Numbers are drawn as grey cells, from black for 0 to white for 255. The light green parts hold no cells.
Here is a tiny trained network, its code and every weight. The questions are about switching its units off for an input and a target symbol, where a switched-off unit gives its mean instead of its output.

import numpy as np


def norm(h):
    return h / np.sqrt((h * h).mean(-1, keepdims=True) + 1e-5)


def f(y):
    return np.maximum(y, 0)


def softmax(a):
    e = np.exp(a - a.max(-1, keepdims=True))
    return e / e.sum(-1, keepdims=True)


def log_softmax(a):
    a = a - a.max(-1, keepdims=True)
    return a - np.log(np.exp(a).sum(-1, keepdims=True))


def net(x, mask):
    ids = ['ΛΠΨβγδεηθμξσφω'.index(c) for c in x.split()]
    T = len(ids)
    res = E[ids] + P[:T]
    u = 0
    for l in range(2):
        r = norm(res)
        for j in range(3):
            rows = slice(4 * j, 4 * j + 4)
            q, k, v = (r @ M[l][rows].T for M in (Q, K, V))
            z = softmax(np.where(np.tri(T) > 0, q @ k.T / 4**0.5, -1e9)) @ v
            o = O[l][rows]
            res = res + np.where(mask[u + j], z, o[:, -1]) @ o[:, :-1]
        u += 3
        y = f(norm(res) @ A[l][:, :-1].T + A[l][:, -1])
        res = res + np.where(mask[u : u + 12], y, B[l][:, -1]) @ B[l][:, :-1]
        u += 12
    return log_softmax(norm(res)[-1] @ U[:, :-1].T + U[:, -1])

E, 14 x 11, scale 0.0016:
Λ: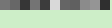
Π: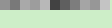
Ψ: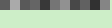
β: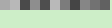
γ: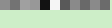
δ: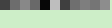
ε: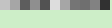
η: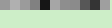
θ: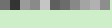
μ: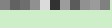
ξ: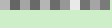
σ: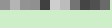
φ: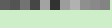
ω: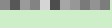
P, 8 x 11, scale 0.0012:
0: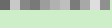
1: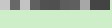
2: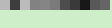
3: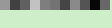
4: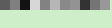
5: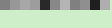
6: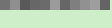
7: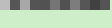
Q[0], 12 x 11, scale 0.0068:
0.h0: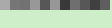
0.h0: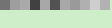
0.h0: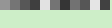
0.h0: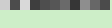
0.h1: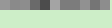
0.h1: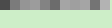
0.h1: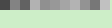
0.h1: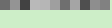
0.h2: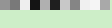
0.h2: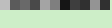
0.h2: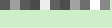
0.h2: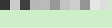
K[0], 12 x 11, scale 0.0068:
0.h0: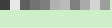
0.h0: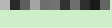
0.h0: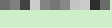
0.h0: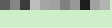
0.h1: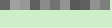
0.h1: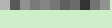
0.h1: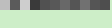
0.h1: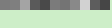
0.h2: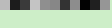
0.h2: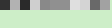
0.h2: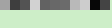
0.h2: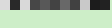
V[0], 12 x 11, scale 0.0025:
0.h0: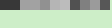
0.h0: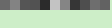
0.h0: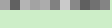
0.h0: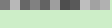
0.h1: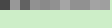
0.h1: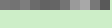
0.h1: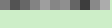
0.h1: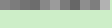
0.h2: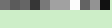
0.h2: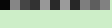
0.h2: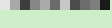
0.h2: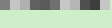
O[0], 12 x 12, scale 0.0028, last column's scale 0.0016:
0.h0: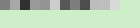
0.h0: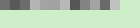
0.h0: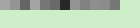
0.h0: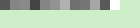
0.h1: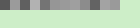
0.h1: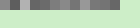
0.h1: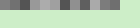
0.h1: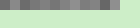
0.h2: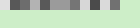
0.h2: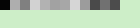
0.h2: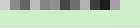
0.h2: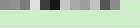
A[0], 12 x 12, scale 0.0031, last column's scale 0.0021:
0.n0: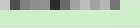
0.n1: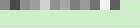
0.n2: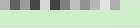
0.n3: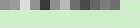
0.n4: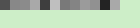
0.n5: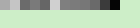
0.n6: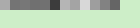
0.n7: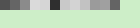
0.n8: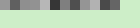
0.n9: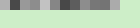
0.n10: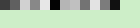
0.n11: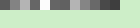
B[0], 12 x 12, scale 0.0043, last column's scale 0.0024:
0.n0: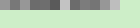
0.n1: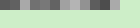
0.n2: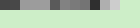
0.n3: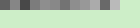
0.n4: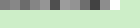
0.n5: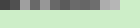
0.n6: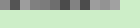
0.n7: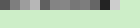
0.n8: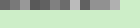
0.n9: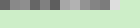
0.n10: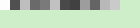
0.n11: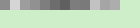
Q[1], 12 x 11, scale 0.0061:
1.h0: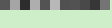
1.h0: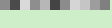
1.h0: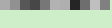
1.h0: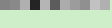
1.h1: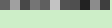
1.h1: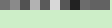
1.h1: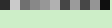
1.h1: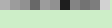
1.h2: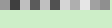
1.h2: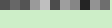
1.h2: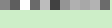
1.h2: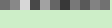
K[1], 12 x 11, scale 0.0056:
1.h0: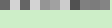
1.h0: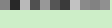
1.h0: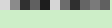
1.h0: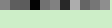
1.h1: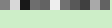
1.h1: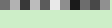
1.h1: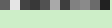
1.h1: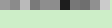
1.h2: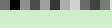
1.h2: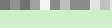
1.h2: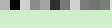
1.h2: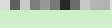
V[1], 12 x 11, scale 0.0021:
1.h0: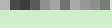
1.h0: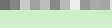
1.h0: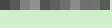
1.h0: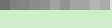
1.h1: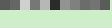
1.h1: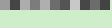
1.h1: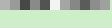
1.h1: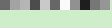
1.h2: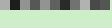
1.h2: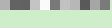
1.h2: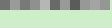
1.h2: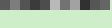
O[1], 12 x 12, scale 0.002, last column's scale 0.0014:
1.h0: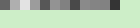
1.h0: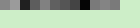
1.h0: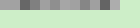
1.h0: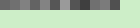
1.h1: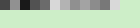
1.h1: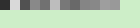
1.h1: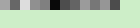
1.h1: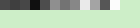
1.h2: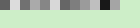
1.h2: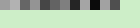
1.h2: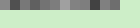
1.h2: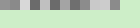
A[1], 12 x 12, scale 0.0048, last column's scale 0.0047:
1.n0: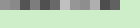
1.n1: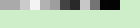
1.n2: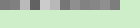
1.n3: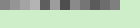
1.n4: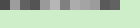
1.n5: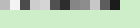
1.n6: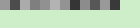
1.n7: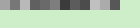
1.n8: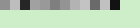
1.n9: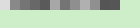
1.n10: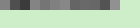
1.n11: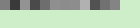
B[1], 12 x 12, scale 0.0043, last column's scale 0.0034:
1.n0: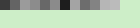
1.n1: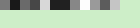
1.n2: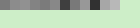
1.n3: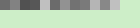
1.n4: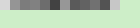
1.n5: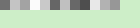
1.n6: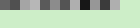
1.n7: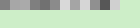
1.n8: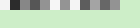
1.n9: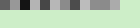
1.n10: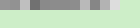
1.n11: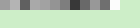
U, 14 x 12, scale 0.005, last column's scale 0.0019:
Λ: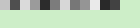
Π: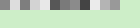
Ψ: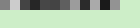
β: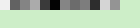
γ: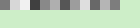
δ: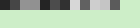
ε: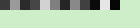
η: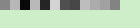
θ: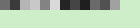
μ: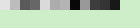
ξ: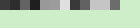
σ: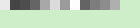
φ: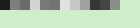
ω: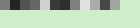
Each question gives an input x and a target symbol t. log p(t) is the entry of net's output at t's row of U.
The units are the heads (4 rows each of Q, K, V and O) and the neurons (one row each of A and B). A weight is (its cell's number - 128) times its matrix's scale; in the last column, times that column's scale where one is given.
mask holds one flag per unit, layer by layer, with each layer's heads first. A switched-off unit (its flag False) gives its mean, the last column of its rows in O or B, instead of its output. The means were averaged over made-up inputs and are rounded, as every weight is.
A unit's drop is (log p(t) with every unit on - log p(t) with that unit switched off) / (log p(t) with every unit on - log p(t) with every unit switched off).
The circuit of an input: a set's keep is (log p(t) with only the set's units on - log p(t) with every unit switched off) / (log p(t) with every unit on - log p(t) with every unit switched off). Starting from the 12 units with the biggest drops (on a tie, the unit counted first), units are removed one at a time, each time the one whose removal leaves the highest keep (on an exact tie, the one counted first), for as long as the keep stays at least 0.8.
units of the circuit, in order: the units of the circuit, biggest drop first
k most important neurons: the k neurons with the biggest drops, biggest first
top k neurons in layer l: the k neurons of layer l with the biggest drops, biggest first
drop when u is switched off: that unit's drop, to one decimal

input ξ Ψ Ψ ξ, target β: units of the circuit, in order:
(0.h2, 0.n0)
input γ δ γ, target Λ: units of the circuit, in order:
(0.h2, 1.n7)
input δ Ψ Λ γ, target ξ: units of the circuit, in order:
(0.h2, 0.h0)
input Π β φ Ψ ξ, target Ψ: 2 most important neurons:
(1.n4, 0.n8)
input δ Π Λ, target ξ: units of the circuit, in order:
(0.h2)
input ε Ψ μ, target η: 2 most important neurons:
(0.n9, 0.n8)
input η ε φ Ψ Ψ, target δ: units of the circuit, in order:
(0.h2, 1.n0)
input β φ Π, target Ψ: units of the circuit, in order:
(1.n4, 1.h1, 0.n8)
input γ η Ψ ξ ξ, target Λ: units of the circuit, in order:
(0.n10, 0.h2, 1.n7)
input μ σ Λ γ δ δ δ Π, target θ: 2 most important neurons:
(0.n10, 1.n6)
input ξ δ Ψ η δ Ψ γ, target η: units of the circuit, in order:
(0.h2, 1.n9)
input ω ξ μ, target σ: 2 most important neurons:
(1.n8, 0.n0)
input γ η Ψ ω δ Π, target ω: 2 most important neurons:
(1.n1, 0.n10)
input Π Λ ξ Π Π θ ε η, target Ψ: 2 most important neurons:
(1.n4, 0.n10)
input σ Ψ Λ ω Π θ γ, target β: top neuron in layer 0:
(0.n4)
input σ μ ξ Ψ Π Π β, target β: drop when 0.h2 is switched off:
0.1
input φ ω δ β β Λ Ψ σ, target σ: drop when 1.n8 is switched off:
0.5
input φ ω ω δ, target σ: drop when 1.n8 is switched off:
0.3
